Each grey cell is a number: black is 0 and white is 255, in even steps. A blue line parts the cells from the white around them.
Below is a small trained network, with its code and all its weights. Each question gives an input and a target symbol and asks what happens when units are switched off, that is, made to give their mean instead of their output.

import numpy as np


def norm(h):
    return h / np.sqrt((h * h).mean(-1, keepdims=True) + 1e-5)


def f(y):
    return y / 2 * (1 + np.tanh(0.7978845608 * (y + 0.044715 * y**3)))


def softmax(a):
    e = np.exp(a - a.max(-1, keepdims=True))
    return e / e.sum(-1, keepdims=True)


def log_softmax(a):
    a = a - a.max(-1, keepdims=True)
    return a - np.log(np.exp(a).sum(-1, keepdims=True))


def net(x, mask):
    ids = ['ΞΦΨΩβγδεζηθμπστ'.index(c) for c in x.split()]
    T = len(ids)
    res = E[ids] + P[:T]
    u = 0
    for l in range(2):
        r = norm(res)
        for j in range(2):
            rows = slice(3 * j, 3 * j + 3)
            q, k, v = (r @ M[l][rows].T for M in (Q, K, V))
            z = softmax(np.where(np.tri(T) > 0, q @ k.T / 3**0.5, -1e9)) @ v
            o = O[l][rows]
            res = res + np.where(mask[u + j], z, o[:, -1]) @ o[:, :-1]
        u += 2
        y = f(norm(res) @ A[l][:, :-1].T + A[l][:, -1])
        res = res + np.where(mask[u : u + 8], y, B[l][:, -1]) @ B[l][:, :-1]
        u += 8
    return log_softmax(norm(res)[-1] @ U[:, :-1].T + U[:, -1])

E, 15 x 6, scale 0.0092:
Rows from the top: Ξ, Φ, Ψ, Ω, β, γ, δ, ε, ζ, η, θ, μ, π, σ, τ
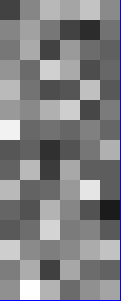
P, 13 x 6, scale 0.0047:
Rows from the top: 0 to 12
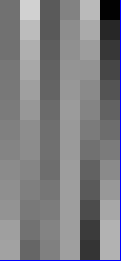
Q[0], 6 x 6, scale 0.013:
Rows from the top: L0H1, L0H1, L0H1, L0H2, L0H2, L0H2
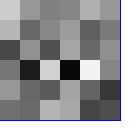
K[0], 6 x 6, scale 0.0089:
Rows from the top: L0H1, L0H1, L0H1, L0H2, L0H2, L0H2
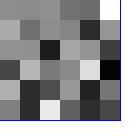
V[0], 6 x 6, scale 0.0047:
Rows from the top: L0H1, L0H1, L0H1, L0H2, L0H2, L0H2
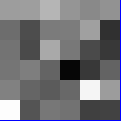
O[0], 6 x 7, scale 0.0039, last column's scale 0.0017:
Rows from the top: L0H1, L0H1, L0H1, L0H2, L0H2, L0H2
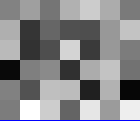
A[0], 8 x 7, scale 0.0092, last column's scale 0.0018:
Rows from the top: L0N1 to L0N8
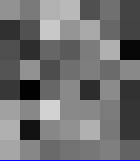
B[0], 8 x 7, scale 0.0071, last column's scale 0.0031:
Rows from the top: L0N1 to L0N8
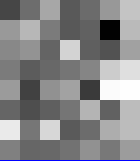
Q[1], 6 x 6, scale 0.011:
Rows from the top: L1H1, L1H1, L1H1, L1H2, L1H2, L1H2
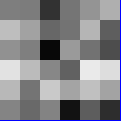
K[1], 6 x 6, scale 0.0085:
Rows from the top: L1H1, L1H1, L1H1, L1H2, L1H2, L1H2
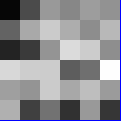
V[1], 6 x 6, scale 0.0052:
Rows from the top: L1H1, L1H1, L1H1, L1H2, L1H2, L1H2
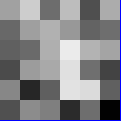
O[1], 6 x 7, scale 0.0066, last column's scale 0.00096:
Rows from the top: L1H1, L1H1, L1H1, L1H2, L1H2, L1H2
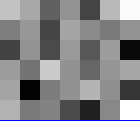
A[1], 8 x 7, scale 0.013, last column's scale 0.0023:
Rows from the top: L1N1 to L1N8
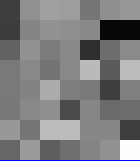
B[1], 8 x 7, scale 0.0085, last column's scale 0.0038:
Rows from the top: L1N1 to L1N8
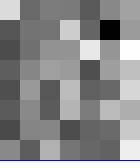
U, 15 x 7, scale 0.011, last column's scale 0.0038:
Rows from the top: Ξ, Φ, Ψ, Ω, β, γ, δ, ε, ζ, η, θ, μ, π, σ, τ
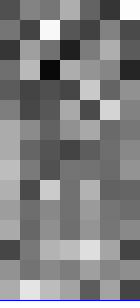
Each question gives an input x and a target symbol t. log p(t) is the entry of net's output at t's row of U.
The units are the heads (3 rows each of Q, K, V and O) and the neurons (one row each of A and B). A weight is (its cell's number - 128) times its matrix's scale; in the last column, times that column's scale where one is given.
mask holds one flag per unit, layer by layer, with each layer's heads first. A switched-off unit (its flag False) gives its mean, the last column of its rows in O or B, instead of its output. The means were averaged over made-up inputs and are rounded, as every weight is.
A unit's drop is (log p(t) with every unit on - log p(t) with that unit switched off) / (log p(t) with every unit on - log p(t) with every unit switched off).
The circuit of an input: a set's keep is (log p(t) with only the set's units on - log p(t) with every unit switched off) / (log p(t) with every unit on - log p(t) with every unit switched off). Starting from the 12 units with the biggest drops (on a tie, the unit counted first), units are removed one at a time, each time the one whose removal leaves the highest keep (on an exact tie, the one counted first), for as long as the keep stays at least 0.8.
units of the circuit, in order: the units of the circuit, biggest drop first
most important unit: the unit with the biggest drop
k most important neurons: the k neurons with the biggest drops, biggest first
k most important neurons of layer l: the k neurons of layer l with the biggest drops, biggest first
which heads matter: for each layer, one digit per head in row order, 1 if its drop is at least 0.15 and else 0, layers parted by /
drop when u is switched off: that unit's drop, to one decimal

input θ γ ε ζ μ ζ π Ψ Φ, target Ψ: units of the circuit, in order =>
(L0H2)
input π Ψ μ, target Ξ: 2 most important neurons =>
(L0N2, L1N5)
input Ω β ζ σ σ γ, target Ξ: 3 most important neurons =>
(L0N5, L0N4, L0N7)
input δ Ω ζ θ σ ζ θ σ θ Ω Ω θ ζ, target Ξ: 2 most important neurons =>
(L0N1, L0N5)
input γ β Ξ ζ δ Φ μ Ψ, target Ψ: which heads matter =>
01 / 00
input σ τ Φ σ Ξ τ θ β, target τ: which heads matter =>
10 / 01
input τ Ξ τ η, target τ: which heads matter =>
10 / 00
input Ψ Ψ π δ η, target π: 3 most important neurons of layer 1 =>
(L1N4, L1N8, L1N1)
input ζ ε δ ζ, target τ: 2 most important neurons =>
(L1N8, L1N1)
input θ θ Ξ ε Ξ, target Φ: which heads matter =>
11 / 00
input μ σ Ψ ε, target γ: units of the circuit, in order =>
(L0N5, L0H2)
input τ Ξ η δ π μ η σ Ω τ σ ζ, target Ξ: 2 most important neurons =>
(L0N1, L0N6)
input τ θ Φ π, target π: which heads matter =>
11 / 01
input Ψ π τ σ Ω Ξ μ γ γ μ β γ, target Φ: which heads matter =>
00 / 01
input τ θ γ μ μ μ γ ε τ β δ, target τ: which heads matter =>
11 / 01
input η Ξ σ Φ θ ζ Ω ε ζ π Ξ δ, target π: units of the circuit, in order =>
(L1H2, L0H1)
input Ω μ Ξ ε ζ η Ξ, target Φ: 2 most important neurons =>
(L0N5, L0N7)
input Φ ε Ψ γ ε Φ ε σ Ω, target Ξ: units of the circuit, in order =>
(L0H2, L1N5, L0N5)
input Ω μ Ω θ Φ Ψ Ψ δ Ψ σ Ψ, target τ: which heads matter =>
01 / 00
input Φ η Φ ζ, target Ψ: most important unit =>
L0N4
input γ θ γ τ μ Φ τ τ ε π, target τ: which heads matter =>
10 / 11
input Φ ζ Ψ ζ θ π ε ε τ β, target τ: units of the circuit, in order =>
(L0H1, L1N3, L1N4)
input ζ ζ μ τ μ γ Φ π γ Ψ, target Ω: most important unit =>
L1H1
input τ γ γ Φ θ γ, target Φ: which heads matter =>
10 / 01
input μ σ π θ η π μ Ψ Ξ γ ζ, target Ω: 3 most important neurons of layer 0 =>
(L0N1, L0N2, L0N5)
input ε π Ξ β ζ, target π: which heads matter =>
01 / 00
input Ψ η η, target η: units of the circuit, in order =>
(L0N7)
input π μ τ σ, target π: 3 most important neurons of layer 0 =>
(L0N5, L0N2, L0N6)
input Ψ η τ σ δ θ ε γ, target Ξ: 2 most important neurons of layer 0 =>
(L0N4, L0N5)
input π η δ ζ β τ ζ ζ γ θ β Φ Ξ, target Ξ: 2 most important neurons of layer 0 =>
(L0N2, L0N4)
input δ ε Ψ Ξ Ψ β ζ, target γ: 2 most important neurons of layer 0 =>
(L0N4, L0N2)
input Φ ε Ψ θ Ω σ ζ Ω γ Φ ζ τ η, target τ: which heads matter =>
10 / 01
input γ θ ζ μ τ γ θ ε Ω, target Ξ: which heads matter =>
01 / 10
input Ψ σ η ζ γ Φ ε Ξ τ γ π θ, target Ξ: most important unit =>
L0H2
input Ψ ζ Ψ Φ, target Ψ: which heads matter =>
00 / 00
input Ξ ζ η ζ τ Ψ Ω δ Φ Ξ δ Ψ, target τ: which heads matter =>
01 / 00
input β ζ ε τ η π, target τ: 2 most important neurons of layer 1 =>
(L1N3, L1N4)
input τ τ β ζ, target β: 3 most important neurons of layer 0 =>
(L0N5, L0N4, L0N3)
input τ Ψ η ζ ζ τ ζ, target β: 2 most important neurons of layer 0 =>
(L0N5, L0N3)
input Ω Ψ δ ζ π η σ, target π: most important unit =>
L1N3
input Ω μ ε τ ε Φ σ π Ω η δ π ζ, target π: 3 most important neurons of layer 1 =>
(L1N3, L1N5, L1N7)
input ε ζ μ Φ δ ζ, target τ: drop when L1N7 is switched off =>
0.1
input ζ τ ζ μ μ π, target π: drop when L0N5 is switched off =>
0.4
